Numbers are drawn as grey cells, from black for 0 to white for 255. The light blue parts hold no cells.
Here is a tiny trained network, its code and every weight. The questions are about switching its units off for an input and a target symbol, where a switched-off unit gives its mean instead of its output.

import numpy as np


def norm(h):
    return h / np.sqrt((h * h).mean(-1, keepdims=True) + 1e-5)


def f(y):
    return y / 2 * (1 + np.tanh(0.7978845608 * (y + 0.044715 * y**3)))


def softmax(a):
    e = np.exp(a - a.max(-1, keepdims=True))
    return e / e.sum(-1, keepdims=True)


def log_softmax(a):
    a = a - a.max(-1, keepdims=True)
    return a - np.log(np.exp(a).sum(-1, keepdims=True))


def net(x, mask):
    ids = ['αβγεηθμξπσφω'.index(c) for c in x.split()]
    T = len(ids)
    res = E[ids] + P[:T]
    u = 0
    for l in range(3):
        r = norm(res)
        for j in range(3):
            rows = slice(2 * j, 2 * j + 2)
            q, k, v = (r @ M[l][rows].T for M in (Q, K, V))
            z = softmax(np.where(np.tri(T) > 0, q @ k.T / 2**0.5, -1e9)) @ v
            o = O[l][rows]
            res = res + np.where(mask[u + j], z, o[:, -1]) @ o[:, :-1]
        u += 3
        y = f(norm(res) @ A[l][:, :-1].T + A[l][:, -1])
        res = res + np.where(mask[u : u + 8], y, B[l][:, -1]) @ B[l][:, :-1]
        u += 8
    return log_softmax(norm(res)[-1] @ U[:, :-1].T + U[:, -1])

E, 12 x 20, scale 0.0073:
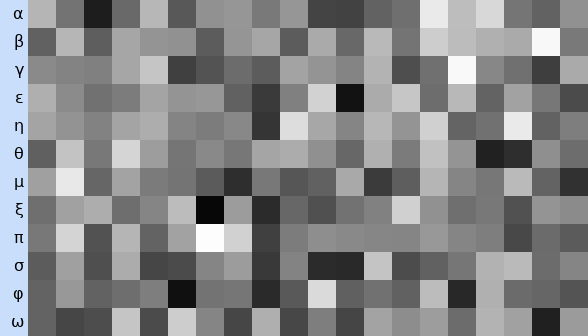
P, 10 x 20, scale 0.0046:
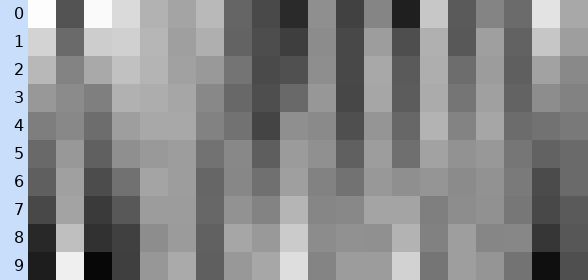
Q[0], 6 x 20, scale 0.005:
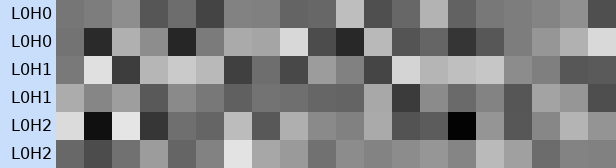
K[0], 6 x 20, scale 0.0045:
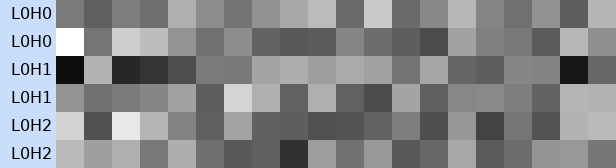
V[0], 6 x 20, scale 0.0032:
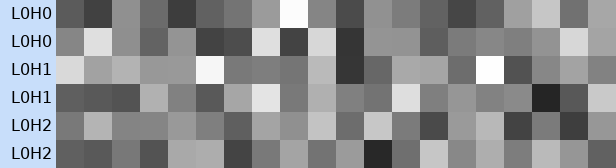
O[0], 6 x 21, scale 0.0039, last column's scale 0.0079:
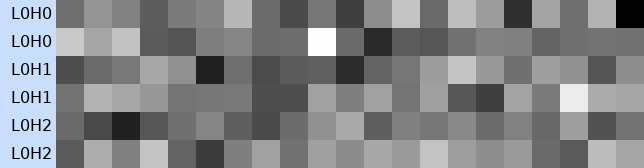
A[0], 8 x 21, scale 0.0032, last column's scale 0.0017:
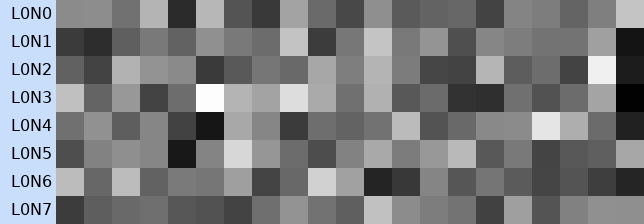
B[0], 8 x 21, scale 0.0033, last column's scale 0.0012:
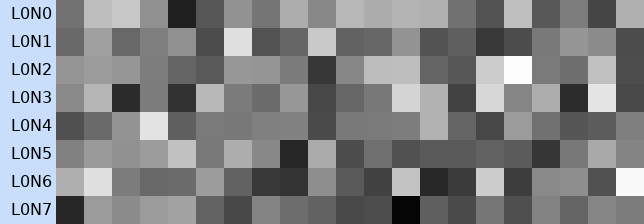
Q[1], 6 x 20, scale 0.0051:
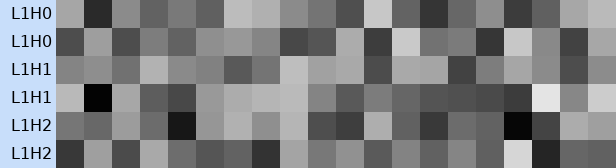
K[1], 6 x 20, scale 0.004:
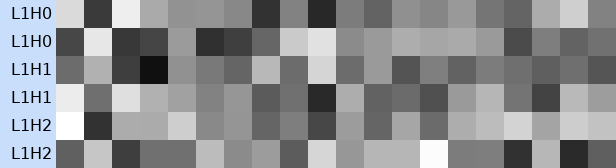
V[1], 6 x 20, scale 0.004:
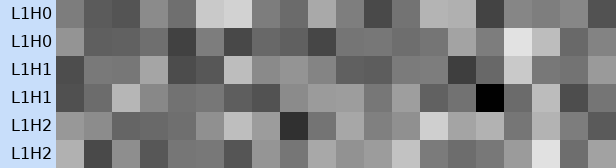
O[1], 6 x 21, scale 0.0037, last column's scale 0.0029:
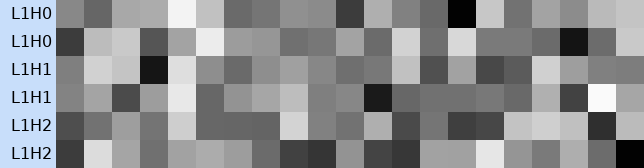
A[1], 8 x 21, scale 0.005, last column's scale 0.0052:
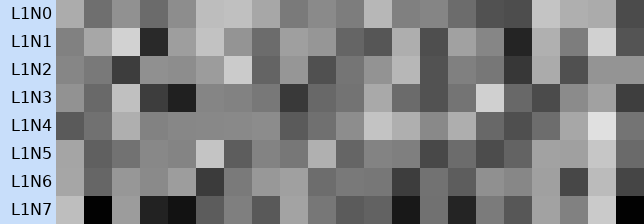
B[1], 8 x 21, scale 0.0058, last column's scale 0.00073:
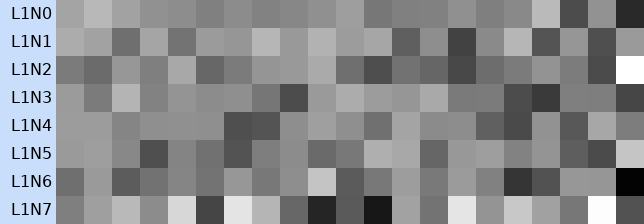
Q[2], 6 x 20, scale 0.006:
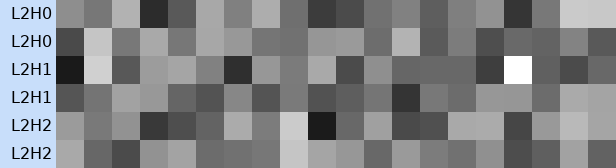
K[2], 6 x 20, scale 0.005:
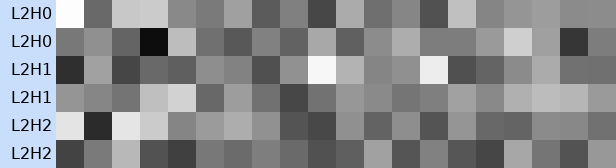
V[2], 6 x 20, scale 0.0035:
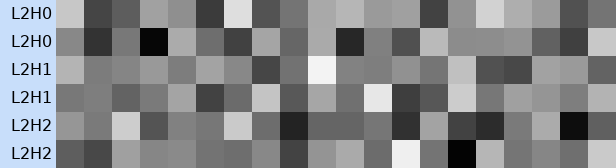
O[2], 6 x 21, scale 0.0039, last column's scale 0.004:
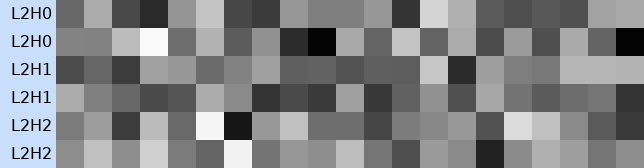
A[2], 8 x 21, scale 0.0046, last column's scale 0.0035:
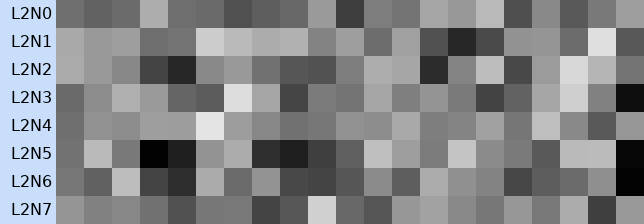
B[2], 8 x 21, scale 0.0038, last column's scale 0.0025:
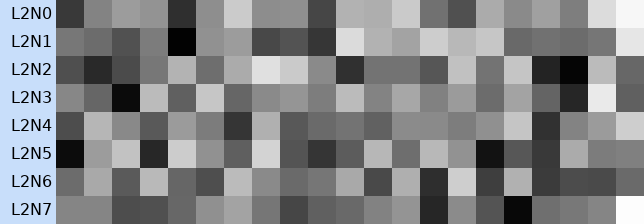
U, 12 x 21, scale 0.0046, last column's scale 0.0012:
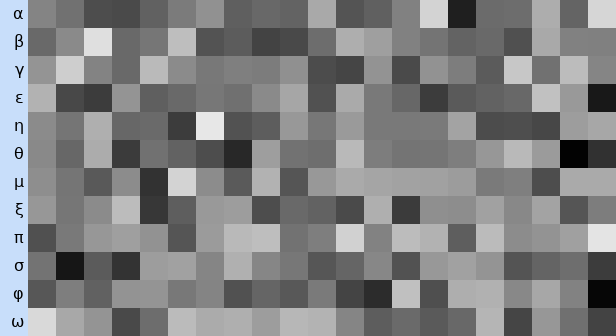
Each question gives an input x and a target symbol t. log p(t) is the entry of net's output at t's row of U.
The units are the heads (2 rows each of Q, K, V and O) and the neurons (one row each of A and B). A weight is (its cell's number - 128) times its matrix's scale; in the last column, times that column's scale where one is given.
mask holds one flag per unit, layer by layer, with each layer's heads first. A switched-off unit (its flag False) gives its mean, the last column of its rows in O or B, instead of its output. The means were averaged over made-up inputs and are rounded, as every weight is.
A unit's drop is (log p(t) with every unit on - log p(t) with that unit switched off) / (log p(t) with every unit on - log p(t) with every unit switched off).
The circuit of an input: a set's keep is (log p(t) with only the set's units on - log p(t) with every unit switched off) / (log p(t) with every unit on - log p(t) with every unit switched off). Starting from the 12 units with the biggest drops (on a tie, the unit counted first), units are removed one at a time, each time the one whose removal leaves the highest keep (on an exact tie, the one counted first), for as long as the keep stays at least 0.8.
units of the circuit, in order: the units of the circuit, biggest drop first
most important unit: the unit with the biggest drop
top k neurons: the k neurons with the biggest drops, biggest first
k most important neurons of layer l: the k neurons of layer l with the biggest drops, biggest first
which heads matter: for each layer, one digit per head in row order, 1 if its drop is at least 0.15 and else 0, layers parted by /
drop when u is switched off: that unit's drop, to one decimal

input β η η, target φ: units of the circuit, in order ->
[L1H2; L2H1]
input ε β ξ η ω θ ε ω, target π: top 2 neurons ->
[L0N0; L2N7]
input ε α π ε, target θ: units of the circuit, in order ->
[L1H1; L1H2]
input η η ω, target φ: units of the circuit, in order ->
[L1H2]
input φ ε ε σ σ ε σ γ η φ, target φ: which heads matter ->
001 / 001 / 010
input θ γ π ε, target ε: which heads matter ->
000 / 001 / 000
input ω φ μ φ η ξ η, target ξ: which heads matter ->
000 / 000 / 100
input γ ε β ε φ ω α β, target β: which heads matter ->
000 / 010 / 100
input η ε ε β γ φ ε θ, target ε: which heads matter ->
000 / 100 / 000
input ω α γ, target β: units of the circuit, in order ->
[L1H1; L2H0]
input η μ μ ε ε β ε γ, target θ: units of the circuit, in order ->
[L1H2; L1H1; L0H1]
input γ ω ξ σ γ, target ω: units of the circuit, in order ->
[L1N1; L1H1; L0H0]
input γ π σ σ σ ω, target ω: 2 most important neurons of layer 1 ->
[L1N1; L1N2]
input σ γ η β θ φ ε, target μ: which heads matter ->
010 / 000 / 000
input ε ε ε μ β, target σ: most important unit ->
L0H1
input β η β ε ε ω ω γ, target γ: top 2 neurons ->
[L1N4; L0N1]
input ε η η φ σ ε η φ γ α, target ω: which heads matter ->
010 / 000 / 000
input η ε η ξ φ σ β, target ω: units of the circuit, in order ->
[L0H0; L0H1]
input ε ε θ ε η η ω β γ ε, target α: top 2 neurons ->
[L2N7; L0N7]
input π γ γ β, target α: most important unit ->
L1H0
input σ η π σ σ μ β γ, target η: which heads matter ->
101 / 000 / 001
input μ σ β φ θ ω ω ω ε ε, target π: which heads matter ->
101 / 000 / 000
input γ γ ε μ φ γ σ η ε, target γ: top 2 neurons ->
[L0N6; L2N1]
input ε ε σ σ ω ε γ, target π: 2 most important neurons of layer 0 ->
[L0N2; L0N6]
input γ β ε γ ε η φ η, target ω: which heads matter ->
110 / 000 / 000
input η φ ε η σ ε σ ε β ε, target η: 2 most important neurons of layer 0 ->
[L0N4; L0N0]
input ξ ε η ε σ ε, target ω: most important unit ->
L1N1
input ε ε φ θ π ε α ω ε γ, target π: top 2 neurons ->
[L0N2; L2N7]
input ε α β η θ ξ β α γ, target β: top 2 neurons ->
[L2N5; L0N2]
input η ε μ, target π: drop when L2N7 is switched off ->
0.1
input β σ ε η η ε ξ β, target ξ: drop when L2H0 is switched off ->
0.7
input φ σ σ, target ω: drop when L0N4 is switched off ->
-0.1
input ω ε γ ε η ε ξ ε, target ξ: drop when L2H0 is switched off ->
0.6
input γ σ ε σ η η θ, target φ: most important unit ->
L2H1
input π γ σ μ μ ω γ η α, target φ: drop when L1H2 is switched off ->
0.5
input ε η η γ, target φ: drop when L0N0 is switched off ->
0.0
